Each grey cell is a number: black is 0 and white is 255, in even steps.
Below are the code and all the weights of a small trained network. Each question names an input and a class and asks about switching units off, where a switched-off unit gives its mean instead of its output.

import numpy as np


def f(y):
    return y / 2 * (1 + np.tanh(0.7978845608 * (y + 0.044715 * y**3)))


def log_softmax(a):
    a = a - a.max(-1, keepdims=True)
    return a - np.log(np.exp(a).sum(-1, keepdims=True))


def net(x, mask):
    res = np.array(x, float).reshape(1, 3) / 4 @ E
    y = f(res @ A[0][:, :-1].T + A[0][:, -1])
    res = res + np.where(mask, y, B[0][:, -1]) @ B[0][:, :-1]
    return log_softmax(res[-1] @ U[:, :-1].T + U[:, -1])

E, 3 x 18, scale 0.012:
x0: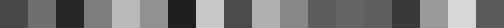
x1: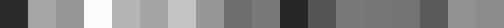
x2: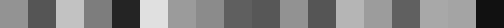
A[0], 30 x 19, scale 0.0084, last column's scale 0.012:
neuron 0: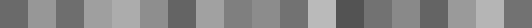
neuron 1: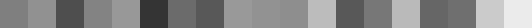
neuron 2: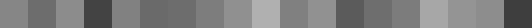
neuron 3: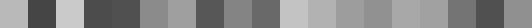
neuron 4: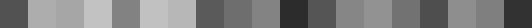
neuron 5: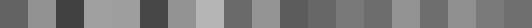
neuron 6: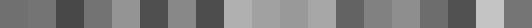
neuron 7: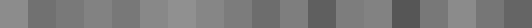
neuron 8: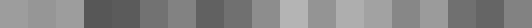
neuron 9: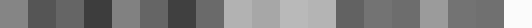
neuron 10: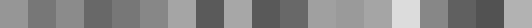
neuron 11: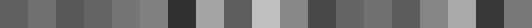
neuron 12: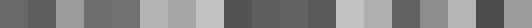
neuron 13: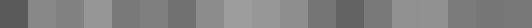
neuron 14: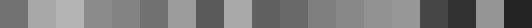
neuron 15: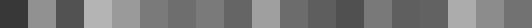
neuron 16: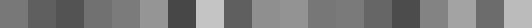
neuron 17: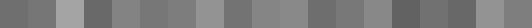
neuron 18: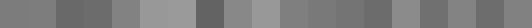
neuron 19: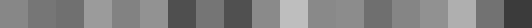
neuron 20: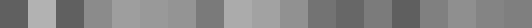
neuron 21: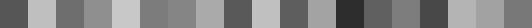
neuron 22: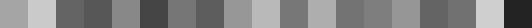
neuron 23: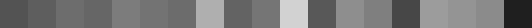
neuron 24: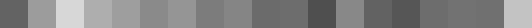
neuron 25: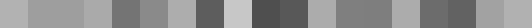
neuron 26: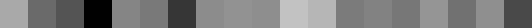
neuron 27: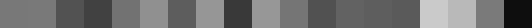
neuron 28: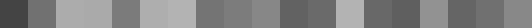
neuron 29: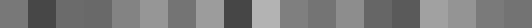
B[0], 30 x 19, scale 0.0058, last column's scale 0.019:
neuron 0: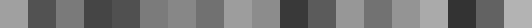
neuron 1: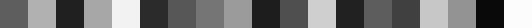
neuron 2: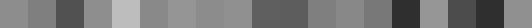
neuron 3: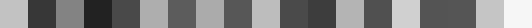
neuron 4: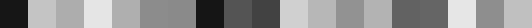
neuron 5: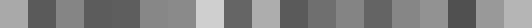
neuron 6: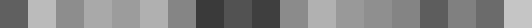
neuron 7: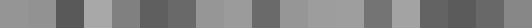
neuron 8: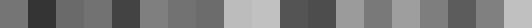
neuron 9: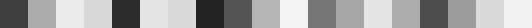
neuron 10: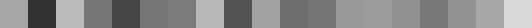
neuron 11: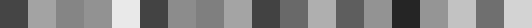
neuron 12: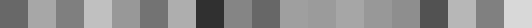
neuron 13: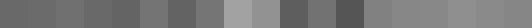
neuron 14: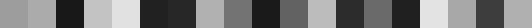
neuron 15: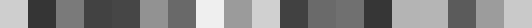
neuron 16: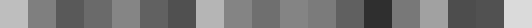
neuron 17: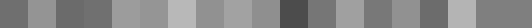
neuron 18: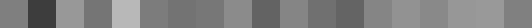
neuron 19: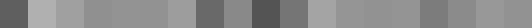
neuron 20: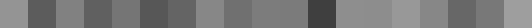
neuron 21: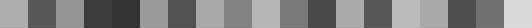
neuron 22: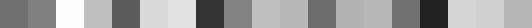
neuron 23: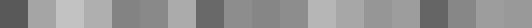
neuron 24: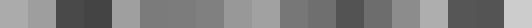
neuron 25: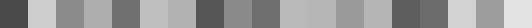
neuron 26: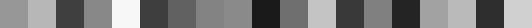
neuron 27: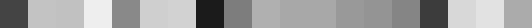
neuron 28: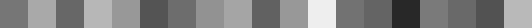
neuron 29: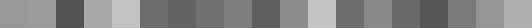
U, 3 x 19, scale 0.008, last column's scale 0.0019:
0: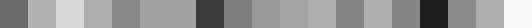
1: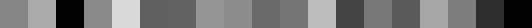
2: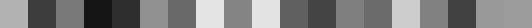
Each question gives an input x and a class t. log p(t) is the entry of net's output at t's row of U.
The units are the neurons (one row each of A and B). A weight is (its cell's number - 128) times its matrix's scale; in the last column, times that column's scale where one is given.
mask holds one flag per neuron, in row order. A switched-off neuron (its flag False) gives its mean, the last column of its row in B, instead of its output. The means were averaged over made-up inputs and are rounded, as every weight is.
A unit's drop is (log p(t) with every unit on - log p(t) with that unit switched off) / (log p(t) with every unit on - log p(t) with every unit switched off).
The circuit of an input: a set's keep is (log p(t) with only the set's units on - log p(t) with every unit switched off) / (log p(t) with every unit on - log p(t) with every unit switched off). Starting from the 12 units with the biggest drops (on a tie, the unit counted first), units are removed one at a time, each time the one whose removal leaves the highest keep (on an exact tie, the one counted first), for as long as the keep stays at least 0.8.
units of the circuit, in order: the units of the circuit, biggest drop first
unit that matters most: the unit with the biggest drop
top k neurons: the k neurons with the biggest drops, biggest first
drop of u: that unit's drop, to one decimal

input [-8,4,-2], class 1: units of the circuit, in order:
neuron 14
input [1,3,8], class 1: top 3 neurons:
neuron 9; neuron 22; neuron 28
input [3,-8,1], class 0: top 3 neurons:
neuron 9; neuron 27; neuron 1
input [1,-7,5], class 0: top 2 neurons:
neuron 9; neuron 15
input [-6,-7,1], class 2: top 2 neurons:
neuron 3; neuron 8
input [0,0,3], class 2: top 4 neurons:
neuron 1; neuron 4; neuron 25; neuron 9
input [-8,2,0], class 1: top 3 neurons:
neuron 14; neuron 9; neuron 22
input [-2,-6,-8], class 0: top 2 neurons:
neuron 22; neuron 9
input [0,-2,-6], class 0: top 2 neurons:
neuron 22; neuron 9
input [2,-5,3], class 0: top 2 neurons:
neuron 9; neuron 1
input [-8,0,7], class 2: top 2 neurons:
neuron 3; neuron 9
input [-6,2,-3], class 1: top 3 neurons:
neuron 14; neuron 9; neuron 1
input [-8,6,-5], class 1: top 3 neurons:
neuron 14; neuron 1; neuron 9
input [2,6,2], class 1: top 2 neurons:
neuron 9; neuron 3
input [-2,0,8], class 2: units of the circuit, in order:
neuron 3
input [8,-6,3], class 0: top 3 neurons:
neuron 9; neuron 27; neuron 1
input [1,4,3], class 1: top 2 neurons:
neuron 9; neuron 22
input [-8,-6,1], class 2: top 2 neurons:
neuron 3; neuron 8
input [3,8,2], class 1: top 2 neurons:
neuron 4; neuron 3
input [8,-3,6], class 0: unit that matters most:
neuron 27
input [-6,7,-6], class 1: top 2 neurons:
neuron 14; neuron 1
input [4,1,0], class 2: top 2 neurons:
neuron 1; neuron 26
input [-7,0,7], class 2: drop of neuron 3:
0.9
